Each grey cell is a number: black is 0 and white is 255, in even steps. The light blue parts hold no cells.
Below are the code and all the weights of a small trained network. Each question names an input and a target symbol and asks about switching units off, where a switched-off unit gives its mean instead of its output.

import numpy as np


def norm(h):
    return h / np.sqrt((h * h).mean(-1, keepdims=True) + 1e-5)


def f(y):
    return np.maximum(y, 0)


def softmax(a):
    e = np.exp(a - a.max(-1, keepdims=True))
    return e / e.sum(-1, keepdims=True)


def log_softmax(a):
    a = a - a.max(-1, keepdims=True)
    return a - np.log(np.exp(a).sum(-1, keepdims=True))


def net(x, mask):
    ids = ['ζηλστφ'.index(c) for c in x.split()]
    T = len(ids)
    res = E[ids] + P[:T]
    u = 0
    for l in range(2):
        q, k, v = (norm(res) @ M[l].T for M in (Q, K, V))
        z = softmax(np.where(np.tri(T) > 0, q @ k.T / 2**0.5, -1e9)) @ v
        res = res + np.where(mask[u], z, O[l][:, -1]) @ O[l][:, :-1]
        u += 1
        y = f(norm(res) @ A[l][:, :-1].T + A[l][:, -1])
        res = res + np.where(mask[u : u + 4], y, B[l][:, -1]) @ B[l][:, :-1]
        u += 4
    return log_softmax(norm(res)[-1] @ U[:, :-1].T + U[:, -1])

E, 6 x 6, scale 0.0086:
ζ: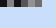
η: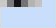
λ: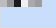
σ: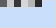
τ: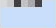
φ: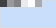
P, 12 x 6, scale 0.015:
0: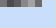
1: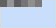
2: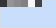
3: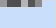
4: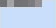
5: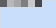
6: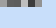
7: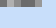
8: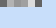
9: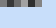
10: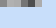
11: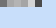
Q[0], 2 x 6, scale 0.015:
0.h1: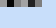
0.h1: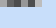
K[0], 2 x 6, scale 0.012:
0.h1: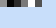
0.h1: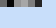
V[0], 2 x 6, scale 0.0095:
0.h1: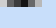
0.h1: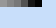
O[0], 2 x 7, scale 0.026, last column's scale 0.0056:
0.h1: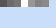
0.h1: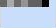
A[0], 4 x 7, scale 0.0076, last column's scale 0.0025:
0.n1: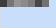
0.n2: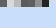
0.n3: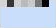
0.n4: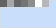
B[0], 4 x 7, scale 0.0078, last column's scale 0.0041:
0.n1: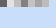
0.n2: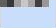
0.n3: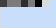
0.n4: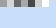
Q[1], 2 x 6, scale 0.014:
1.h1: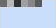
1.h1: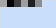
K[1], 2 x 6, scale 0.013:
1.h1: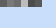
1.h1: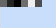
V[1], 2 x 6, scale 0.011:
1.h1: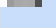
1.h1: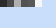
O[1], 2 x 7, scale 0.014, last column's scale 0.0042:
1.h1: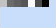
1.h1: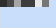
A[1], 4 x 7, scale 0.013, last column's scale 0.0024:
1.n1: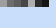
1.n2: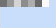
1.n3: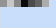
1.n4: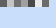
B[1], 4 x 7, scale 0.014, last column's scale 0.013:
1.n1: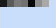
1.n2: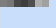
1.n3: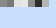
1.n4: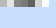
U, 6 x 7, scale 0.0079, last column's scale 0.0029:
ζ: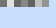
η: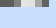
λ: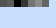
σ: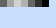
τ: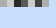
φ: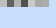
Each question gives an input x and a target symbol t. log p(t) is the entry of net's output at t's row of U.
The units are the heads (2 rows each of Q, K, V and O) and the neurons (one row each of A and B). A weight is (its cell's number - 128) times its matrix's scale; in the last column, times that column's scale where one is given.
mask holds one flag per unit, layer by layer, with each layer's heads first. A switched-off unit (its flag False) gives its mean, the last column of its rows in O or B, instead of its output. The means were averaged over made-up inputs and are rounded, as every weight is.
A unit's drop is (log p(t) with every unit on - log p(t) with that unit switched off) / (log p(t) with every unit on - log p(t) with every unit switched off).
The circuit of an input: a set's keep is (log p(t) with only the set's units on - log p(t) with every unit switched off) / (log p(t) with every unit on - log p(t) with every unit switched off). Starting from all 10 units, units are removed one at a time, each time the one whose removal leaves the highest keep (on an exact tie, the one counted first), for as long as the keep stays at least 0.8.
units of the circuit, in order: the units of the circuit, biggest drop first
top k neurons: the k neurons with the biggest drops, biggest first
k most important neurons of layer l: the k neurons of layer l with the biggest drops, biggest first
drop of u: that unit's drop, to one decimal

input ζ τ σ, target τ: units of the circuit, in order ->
(1.h1)
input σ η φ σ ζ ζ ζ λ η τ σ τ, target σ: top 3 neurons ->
(1.n3; 1.n1; 1.n4)
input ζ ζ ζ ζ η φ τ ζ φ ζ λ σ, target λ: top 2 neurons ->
(1.n1; 1.n2)
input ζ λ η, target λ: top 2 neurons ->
(1.n1; 1.n4)
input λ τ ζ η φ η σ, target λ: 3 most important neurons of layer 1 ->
(1.n1; 1.n3; 1.n4)
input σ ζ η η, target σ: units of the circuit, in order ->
(0.h1; 1.n3)
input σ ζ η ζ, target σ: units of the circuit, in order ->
(0.h1; 1.n3)
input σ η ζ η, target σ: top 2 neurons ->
(1.n3; 1.n4)
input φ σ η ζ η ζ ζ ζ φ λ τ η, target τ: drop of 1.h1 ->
0.6
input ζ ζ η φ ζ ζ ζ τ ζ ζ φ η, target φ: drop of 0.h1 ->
0.4
